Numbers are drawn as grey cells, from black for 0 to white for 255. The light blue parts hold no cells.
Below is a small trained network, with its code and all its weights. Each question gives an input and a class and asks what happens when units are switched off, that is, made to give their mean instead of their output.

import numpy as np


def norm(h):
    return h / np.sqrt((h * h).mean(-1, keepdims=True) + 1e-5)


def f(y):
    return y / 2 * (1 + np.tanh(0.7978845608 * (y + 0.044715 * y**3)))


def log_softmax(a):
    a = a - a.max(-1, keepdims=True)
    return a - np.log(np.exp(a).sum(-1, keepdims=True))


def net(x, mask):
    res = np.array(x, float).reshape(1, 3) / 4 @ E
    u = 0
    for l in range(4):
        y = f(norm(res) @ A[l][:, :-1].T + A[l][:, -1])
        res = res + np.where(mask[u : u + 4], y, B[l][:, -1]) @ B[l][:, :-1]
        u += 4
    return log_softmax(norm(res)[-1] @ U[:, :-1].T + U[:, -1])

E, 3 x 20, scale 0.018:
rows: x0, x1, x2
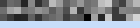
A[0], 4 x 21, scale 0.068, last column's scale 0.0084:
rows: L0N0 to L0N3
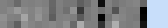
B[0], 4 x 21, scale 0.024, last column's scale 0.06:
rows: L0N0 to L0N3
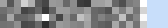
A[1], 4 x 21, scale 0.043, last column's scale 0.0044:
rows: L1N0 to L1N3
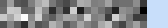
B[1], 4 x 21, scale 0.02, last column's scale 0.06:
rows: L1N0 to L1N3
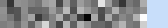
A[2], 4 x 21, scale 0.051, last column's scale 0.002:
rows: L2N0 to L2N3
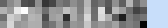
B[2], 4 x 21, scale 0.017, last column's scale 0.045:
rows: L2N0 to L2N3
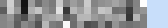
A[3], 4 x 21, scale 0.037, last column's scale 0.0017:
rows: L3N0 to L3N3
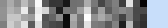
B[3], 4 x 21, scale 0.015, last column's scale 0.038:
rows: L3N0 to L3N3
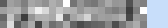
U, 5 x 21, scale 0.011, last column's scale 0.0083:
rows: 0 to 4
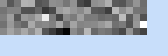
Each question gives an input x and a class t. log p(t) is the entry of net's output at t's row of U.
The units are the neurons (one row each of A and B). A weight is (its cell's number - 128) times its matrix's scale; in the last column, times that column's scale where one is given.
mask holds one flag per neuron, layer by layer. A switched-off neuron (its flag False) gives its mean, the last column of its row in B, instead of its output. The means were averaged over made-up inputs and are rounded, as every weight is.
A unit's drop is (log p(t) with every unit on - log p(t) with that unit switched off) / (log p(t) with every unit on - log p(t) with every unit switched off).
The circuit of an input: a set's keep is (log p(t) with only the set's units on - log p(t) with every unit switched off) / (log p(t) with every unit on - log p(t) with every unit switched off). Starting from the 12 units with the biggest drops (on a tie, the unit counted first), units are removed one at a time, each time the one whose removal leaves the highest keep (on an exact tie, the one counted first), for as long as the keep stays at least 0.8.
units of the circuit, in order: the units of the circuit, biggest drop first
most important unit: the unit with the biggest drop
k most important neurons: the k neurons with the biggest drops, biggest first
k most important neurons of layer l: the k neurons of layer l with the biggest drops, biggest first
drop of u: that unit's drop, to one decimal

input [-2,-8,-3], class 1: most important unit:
L0N3
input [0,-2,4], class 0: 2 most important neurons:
L0N0, L2N0
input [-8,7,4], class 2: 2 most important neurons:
L0N2, L0N3
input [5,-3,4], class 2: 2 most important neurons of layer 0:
L0N1, L0N0
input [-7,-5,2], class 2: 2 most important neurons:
L0N2, L0N1
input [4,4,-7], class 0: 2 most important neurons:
L0N0, L0N2
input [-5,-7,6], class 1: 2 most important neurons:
L0N3, L1N2
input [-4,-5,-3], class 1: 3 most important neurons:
L0N3, L0N0, L3N1
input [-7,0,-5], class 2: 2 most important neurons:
L0N0, L0N2
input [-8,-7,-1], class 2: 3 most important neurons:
L0N2, L0N1, L1N0
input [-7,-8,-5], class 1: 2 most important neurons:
L0N3, L0N0
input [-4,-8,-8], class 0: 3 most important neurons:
L1N2, L0N1, L2N0
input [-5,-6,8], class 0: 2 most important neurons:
L0N0, L0N1
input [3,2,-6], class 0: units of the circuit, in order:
L0N2
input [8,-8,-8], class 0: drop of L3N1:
0.1
